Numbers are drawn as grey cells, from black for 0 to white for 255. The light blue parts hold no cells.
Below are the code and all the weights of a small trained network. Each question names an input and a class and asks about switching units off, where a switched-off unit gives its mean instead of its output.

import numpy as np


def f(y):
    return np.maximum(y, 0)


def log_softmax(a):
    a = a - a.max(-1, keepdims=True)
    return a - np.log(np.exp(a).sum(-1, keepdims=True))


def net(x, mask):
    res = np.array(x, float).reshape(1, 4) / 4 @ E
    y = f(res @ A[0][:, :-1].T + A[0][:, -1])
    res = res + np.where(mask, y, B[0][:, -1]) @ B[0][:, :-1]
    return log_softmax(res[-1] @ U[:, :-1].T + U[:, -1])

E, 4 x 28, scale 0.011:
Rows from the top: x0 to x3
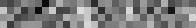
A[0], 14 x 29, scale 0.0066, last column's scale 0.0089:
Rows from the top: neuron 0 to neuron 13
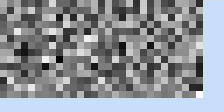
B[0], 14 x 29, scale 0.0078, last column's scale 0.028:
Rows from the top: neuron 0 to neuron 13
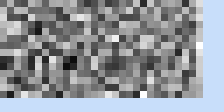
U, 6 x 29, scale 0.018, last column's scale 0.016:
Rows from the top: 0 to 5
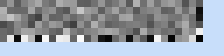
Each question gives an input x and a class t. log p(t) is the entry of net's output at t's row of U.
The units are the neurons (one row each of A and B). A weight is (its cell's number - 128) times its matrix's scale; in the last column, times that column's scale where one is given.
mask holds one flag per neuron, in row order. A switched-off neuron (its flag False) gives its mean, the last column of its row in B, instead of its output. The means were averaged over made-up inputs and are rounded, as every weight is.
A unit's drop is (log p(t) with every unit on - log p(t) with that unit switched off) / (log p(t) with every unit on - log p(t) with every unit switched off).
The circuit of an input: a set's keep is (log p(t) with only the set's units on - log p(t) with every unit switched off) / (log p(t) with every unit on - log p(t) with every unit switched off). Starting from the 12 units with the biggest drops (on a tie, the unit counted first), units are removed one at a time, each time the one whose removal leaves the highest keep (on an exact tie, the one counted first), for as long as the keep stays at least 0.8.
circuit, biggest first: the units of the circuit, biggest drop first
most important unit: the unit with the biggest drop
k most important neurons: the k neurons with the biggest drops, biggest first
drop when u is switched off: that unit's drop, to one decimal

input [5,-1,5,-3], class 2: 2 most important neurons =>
(neuron 8; neuron 3)
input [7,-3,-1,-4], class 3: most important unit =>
neuron 9
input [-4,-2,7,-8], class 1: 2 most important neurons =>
(neuron 11; neuron 2)
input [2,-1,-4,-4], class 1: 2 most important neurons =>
(neuron 7; neuron 6)
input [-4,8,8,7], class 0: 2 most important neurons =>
(neuron 0; neuron 10)
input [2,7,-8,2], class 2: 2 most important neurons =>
(neuron 4; neuron 1)
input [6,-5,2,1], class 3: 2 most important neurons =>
(neuron 0; neuron 6)
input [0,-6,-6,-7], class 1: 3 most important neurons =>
(neuron 11; neuron 6; neuron 0)
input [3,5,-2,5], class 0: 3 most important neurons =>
(neuron 2; neuron 0; neuron 6)
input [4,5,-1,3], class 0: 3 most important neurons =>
(neuron 0; neuron 8; neuron 2)
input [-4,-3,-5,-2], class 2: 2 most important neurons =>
(neuron 9; neuron 2)
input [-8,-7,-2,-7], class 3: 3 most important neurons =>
(neuron 8; neuron 0; neuron 6)
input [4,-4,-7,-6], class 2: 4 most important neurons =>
(neuron 4; neuron 5; neuron 12; neuron 2)
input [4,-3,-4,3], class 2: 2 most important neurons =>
(neuron 2; neuron 8)
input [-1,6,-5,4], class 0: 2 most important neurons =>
(neuron 0; neuron 7)
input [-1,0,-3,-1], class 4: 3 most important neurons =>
(neuron 7; neuron 3; neuron 10)
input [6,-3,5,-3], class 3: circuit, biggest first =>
(neuron 9)
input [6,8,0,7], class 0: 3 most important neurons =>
(neuron 0; neuron 6; neuron 2)
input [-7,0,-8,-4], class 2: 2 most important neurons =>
(neuron 4; neuron 9)
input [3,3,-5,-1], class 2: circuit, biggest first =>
(neuron 4)
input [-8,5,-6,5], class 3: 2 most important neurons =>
(neuron 8; neuron 7)
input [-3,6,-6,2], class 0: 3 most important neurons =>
(neuron 0; neuron 7; neuron 6)
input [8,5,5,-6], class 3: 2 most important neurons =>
(neuron 9; neuron 5)
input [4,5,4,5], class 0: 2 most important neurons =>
(neuron 2; neuron 6)
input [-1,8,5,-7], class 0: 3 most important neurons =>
(neuron 6; neuron 0; neuron 10)
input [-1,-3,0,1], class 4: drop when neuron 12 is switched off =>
0.2
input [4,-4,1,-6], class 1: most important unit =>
neuron 11
